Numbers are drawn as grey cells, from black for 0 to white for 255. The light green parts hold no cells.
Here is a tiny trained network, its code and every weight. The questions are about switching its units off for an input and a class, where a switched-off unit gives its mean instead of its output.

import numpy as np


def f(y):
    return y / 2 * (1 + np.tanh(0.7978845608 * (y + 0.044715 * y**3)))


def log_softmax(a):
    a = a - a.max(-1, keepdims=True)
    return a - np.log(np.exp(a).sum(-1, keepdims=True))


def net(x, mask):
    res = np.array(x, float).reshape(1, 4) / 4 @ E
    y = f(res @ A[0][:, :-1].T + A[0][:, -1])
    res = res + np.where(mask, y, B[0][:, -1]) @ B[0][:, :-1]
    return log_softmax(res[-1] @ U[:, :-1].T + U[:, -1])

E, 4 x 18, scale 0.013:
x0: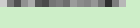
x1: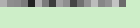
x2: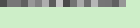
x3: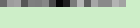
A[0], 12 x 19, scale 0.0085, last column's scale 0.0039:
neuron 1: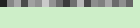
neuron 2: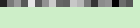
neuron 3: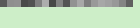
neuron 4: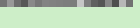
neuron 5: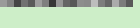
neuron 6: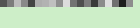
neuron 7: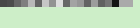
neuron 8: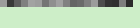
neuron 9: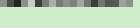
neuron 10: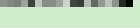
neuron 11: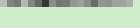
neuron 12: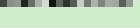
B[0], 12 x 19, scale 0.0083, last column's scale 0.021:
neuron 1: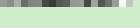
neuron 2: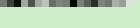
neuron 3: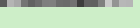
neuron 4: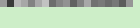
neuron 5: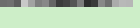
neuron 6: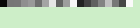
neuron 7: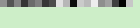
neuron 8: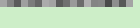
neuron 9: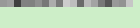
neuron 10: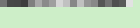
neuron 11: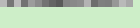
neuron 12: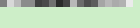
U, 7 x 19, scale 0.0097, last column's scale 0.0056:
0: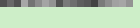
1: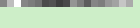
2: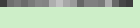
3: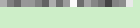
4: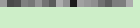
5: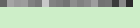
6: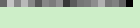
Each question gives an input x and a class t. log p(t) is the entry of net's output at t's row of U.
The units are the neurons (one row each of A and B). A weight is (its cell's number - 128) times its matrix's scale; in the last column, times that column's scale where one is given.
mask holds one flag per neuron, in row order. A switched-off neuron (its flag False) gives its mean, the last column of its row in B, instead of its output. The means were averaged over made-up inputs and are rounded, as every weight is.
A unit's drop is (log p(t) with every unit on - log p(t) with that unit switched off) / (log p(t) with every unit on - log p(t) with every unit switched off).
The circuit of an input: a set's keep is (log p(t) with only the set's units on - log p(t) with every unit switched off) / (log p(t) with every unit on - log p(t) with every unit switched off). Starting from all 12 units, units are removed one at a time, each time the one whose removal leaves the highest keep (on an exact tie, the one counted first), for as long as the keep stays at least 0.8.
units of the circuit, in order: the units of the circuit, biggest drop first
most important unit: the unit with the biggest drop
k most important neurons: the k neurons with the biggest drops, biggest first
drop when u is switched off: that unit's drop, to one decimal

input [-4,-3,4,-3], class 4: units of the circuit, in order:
(neuron 7; neuron 2)
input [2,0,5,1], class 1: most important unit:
neuron 10
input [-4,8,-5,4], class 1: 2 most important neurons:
(neuron 12; neuron 2)
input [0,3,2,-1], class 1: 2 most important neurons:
(neuron 2; neuron 6)
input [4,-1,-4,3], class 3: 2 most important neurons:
(neuron 12; neuron 1)
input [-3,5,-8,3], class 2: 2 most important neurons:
(neuron 10; neuron 2)
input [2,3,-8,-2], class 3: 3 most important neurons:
(neuron 7; neuron 11; neuron 2)
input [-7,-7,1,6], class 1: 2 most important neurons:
(neuron 1; neuron 12)
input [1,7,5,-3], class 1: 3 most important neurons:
(neuron 2; neuron 6; neuron 7)
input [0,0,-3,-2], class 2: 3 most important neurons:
(neuron 12; neuron 1; neuron 9)
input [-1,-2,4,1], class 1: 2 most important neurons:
(neuron 10; neuron 1)
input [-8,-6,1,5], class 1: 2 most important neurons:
(neuron 1; neuron 12)
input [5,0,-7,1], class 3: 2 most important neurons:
(neuron 12; neuron 1)
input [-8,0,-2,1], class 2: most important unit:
neuron 6
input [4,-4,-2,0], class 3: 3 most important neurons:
(neuron 9; neuron 10; neuron 7)
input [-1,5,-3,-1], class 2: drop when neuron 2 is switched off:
0.1
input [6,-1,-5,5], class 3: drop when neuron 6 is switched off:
-0.1
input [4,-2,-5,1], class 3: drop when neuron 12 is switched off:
0.1
